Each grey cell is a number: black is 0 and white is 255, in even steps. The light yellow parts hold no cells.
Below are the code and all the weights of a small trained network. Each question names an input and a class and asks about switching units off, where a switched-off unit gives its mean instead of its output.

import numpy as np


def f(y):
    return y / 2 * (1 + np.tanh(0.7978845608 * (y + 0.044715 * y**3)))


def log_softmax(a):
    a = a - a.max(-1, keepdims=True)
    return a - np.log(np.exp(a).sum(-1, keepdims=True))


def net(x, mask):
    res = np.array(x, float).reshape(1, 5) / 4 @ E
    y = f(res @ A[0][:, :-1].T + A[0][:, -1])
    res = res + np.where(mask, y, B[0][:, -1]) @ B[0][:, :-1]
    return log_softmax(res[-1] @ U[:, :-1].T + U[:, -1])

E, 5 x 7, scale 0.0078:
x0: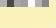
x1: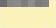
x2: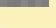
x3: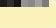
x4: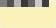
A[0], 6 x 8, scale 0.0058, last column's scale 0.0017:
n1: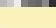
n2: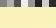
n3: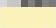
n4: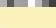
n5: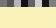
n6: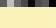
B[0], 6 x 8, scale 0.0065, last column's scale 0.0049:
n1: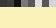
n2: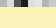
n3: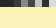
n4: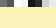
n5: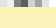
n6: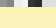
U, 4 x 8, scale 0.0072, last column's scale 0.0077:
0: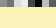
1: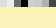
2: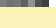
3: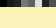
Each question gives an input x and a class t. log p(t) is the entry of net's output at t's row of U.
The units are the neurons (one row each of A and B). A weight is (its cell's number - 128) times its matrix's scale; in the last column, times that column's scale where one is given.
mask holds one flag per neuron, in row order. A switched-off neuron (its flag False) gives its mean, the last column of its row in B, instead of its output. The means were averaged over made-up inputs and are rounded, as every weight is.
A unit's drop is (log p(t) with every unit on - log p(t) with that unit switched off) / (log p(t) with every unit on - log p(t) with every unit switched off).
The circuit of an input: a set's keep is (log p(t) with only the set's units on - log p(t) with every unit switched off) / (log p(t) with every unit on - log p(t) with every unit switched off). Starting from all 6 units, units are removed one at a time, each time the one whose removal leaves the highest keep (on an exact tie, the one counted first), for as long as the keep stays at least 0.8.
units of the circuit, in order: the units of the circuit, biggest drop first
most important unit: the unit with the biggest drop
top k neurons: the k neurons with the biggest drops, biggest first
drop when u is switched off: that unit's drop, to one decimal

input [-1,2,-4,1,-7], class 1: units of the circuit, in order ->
(n2)
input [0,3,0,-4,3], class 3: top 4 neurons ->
(n3; n1; n2; n6)
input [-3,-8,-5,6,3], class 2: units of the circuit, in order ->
(n3; n1)
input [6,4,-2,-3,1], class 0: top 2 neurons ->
(n4; n2)
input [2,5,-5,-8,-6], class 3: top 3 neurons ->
(n3; n1; n5)
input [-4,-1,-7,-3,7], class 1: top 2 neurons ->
(n5; n4)
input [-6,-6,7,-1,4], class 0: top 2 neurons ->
(n6; n2)
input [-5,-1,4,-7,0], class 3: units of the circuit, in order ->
(n1; n3)
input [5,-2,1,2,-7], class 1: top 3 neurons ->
(n2; n6; n3)
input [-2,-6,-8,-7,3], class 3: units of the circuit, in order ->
(n3; n1)
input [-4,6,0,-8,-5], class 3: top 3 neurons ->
(n3; n1; n5)
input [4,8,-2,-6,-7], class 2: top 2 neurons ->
(n5; n3)
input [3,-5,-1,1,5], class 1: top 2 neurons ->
(n5; n6)
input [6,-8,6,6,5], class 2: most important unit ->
n6
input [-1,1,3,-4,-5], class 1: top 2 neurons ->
(n2; n4)
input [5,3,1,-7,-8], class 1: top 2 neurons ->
(n2; n6)
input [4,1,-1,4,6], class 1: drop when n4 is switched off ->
-0.1
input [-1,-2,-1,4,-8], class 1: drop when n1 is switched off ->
0.0
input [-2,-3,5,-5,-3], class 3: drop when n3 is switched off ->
0.2
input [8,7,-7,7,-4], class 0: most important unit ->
n4
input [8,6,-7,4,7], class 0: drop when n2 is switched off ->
0.1
